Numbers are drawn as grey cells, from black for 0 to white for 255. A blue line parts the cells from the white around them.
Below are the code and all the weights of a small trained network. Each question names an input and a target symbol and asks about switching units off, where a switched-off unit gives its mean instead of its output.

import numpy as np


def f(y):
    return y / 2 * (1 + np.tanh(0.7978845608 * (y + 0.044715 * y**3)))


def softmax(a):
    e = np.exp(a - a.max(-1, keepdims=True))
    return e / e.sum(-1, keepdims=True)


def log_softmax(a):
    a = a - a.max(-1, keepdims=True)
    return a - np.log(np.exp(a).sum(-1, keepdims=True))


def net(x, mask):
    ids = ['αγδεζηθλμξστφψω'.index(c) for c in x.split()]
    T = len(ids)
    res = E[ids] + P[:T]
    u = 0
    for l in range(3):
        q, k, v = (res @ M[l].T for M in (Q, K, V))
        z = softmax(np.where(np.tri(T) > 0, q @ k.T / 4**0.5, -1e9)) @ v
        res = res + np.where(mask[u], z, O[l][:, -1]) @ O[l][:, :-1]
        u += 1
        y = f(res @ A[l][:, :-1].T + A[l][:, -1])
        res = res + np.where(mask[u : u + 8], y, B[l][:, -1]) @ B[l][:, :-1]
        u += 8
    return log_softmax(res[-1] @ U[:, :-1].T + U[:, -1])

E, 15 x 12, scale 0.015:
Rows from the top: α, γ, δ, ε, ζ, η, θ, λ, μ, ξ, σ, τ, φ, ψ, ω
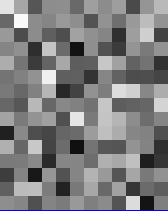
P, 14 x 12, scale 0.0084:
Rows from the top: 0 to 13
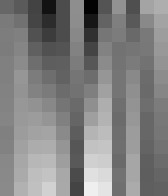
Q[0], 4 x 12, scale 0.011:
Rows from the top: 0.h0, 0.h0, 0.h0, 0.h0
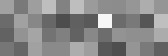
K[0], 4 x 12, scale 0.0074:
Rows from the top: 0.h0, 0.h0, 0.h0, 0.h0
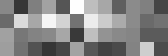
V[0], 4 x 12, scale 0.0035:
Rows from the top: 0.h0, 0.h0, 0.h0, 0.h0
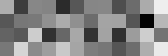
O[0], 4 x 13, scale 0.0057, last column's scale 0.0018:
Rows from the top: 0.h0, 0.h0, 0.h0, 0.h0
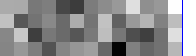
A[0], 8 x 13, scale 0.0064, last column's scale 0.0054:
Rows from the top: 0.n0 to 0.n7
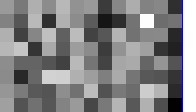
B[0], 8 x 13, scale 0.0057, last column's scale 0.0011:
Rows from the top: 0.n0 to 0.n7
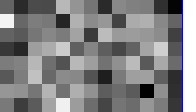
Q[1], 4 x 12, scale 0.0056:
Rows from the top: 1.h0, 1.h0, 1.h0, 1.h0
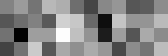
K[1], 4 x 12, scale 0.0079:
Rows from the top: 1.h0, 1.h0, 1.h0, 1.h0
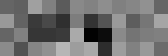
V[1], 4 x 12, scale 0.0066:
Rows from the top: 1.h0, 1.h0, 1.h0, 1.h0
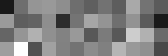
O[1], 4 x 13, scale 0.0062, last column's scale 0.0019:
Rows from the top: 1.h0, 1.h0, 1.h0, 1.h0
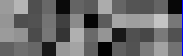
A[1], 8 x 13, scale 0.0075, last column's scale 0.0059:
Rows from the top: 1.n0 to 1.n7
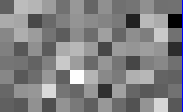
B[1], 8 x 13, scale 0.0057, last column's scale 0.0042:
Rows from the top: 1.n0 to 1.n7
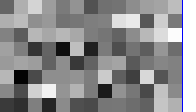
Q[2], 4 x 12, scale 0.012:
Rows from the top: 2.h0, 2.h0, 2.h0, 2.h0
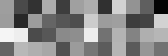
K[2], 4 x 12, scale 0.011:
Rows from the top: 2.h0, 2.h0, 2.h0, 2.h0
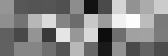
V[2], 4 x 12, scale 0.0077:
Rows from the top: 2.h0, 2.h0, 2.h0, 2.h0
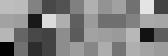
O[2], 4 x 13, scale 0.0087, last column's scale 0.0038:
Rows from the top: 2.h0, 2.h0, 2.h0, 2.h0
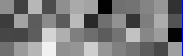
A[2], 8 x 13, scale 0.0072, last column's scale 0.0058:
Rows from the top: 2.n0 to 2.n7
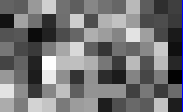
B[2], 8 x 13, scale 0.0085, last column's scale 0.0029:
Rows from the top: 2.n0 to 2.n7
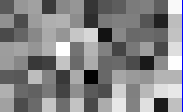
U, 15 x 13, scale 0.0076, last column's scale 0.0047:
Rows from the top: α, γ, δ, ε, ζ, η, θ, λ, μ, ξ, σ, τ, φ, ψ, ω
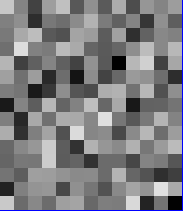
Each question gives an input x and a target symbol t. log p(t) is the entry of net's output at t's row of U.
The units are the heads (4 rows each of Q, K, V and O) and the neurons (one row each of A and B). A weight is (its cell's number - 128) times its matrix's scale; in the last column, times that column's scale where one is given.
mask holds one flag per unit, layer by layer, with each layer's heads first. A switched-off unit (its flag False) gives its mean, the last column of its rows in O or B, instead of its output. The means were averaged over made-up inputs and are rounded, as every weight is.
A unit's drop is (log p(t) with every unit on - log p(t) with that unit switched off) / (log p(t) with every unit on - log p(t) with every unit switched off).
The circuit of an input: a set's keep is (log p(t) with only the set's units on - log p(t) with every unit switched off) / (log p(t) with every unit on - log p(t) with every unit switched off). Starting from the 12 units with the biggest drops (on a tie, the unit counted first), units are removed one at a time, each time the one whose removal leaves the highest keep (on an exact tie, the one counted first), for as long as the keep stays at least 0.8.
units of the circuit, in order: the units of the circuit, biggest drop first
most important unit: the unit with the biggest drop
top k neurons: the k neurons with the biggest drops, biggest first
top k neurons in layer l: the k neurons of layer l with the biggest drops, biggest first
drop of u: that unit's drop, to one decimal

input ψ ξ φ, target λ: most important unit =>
2.n4
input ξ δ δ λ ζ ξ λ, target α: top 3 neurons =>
(1.n7 2.n4 2.n3)
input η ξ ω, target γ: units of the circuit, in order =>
(2.n4 2.h0)
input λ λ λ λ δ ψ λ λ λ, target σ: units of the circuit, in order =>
(1.h0 2.h0 2.n4)
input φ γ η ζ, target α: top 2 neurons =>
(2.n6 2.n0)
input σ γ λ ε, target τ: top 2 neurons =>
(2.n5 0.n3)
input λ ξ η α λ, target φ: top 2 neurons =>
(1.n7 2.n7)
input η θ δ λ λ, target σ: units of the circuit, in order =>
(1.h0 2.h0 1.n7)
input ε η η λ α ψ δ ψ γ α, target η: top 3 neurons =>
(1.n6 1.n5 1.n3)
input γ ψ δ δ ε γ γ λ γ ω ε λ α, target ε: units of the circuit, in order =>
(2.h0 1.h0 2.n3)
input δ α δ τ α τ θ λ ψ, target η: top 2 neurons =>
(1.n0 1.n6)
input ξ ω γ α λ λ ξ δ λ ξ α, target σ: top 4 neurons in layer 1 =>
(1.n2 1.n7 1.n1 1.n5)
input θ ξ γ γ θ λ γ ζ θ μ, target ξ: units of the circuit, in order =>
(2.n4 1.n5)
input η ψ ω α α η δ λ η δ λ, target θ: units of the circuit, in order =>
(2.h0 1.h0)
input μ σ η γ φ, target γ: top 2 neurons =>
(2.n4 2.n7)
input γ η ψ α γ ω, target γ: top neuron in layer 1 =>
(1.n1)
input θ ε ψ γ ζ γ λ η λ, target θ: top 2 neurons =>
(1.n7 1.n6)
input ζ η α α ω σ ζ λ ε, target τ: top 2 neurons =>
(2.n5 2.n4)
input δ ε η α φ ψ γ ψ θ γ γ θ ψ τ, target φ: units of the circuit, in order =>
(2.n1 1.n2 2.n2)
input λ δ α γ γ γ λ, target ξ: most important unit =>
1.h0
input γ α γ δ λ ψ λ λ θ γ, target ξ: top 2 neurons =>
(1.n1 2.n7)
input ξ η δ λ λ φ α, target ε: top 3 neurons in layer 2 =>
(2.n3 2.n4 2.n6)
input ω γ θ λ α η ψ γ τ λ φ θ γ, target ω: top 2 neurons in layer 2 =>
(2.n4 2.n5)
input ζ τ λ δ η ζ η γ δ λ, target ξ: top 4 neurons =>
(1.n7 2.n7 0.n1 1.n2)
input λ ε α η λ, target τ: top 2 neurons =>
(1.n7 2.n1)
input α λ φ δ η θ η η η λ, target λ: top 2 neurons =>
(1.n7 2.n4)
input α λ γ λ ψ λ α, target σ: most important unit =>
1.n3
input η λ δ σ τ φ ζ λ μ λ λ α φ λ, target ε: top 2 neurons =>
(2.n3 1.n7)
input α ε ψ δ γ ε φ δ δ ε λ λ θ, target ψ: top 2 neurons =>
(1.n6 2.n3)
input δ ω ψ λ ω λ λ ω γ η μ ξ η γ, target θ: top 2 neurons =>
(1.n6 1.n0)
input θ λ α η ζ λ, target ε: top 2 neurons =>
(1.n7 2.n3)
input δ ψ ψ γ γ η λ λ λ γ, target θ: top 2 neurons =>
(1.n1 1.n6)
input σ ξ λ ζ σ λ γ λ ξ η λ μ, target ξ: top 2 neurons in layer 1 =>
(1.n5 1.n7)
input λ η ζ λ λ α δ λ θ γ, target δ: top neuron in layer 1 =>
(1.n0)
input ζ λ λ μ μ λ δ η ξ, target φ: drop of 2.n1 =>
0.7
